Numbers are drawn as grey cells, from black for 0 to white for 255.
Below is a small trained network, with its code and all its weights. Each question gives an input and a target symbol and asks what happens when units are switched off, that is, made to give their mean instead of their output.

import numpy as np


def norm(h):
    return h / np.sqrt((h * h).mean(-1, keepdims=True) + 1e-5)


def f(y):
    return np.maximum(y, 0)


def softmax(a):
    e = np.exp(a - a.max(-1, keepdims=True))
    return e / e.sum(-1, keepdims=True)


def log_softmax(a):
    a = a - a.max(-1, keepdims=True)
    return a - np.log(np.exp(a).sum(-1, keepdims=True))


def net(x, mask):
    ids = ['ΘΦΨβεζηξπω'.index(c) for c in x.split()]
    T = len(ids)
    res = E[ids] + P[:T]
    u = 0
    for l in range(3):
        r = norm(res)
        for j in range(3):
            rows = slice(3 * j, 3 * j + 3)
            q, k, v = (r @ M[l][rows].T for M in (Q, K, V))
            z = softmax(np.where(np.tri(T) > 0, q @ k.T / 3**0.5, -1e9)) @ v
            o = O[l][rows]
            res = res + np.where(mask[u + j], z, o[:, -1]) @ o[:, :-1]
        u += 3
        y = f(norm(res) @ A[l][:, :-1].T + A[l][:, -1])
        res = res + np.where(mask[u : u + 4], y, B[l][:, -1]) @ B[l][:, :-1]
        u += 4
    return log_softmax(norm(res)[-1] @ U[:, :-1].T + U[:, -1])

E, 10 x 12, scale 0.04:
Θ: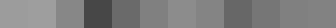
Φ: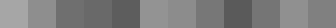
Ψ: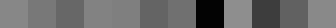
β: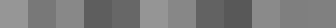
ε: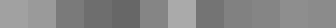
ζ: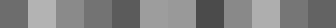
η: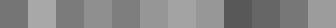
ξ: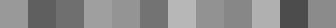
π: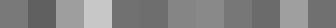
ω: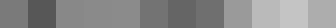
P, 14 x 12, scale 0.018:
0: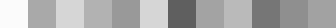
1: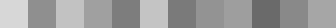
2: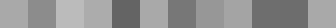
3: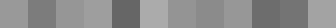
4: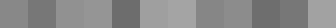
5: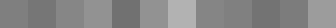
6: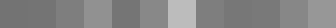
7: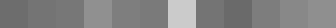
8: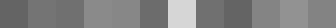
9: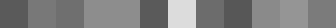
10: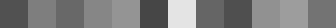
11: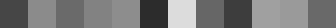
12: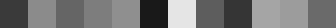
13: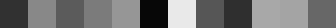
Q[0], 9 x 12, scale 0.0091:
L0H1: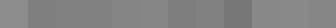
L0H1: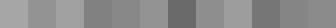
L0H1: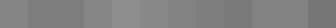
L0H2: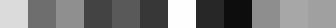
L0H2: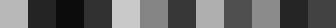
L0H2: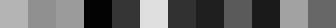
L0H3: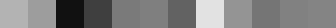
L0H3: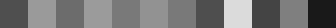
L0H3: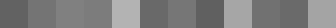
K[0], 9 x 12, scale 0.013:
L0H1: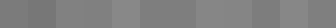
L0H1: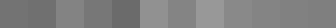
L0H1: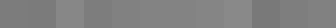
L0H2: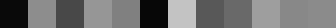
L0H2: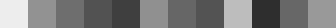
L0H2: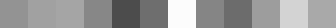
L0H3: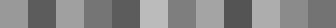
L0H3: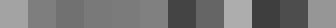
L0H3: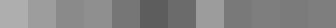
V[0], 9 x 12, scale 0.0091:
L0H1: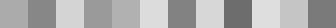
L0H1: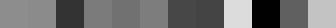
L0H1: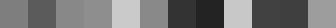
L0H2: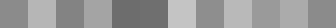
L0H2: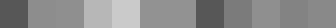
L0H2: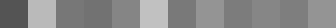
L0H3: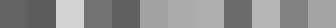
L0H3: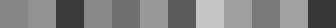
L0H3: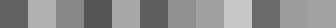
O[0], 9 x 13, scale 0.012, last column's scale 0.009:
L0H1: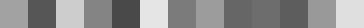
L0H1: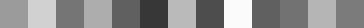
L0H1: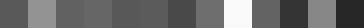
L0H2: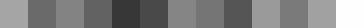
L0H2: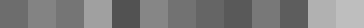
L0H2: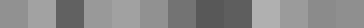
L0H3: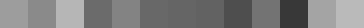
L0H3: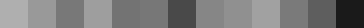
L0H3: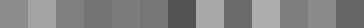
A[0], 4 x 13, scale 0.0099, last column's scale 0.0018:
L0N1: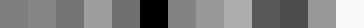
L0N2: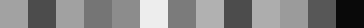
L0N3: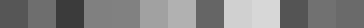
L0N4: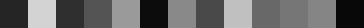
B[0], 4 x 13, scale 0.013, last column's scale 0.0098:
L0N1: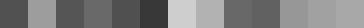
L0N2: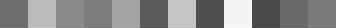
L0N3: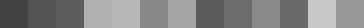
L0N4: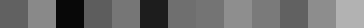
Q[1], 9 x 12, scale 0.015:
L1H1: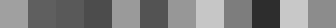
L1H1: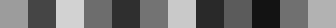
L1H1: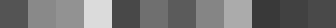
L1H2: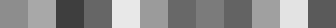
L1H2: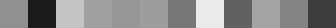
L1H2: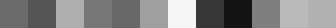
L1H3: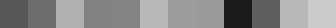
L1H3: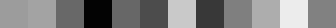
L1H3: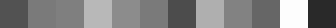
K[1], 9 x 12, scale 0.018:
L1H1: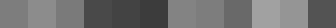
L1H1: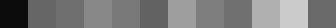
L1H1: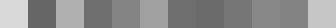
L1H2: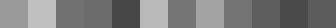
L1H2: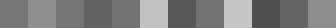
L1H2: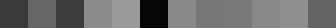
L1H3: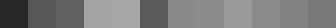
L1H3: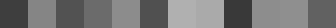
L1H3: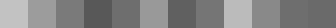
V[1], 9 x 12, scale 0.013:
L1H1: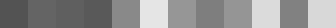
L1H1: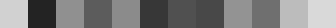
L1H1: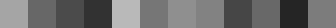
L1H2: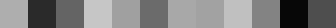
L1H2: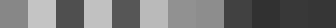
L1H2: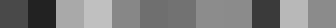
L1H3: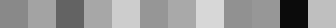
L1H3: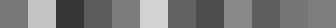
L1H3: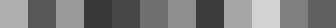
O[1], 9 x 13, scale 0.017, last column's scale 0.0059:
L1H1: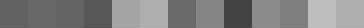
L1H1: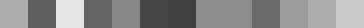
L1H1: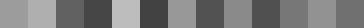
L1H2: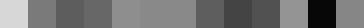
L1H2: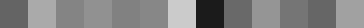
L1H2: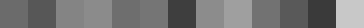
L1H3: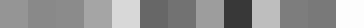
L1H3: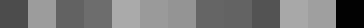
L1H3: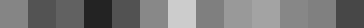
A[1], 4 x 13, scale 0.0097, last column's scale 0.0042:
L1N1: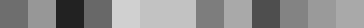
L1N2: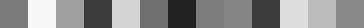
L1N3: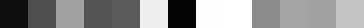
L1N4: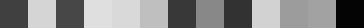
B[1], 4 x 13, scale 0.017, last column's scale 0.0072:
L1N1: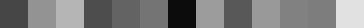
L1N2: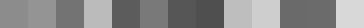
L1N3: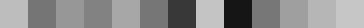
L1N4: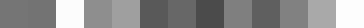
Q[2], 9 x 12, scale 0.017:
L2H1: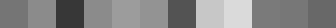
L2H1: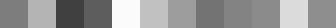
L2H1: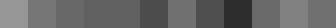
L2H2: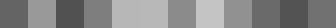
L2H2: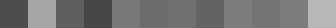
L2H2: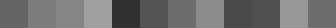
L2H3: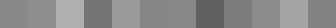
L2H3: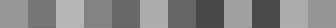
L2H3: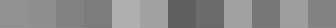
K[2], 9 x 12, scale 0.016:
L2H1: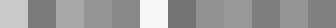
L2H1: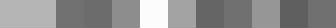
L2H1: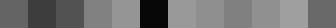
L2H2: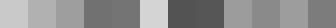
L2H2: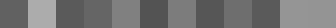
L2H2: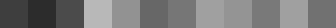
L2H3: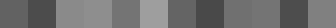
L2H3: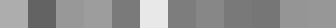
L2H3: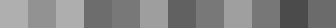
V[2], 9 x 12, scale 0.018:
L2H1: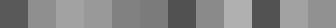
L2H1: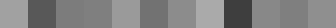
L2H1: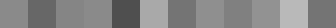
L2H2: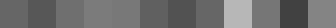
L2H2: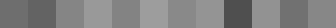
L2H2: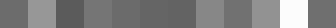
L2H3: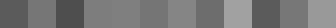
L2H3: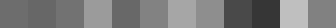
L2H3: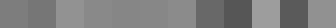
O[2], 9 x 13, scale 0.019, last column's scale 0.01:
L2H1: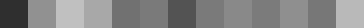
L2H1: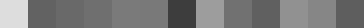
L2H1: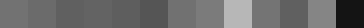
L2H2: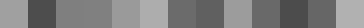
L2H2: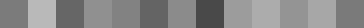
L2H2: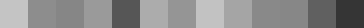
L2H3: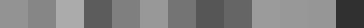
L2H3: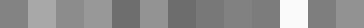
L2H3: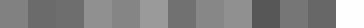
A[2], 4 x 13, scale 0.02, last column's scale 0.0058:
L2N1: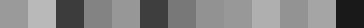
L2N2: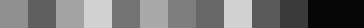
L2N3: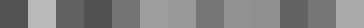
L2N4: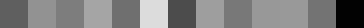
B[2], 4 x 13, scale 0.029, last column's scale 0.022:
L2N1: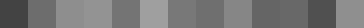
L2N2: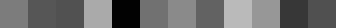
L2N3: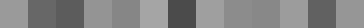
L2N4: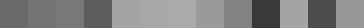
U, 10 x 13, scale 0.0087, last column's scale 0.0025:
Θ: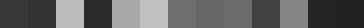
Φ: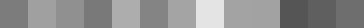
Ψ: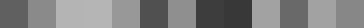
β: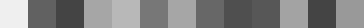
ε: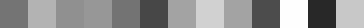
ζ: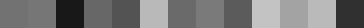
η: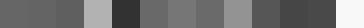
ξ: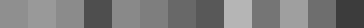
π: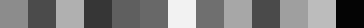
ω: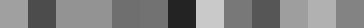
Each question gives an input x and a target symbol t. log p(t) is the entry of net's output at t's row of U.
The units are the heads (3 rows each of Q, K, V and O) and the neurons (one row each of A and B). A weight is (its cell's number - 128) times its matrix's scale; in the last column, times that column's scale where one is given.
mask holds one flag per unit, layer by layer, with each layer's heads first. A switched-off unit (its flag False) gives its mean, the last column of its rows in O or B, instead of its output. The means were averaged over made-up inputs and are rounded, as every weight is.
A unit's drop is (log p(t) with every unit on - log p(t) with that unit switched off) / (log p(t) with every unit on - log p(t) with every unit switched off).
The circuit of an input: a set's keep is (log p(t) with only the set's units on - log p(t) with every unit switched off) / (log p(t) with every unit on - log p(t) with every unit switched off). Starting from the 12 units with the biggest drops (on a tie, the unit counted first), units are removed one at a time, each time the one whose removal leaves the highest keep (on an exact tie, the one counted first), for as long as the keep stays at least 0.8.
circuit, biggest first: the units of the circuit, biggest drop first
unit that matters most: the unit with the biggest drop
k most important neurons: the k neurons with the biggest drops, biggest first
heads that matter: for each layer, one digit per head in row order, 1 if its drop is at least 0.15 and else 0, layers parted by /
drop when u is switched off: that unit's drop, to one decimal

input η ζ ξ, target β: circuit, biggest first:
L1H2; L2H1
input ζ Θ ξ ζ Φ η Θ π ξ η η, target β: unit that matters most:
L0H1
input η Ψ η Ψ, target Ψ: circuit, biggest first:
L2N2; L1H3
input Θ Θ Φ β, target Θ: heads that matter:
010 / 000 / 000
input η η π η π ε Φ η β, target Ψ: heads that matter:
100 / 000 / 000
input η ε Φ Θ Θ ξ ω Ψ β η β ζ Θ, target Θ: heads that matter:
001 / 000 / 000
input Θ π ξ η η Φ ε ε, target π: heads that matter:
100 / 001 / 000
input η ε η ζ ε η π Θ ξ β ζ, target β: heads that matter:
100 / 000 / 000
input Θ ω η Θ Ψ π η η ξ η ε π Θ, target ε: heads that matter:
101 / 001 / 001
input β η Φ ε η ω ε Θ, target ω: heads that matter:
000 / 010 / 000
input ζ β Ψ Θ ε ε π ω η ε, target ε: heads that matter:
101 / 000 / 000
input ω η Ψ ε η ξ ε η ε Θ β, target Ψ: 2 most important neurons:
L0N1; L0N4
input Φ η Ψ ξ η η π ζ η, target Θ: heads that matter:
101 / 100 / 000
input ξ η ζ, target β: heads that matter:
000 / 010 / 100
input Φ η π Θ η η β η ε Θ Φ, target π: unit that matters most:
L0H1
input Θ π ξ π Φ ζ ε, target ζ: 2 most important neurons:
L2N2; L2N3
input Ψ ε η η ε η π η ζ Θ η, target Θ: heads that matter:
001 / 100 / 000
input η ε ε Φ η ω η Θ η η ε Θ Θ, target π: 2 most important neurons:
L2N2; L1N4
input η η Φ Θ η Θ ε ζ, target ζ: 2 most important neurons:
L2N3; L2N2
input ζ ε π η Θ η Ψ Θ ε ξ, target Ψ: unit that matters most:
L0N4
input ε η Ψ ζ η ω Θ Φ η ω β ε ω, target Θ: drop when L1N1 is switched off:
0.0
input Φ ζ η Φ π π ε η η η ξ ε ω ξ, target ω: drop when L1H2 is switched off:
0.2
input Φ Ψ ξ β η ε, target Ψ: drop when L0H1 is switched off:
0.2
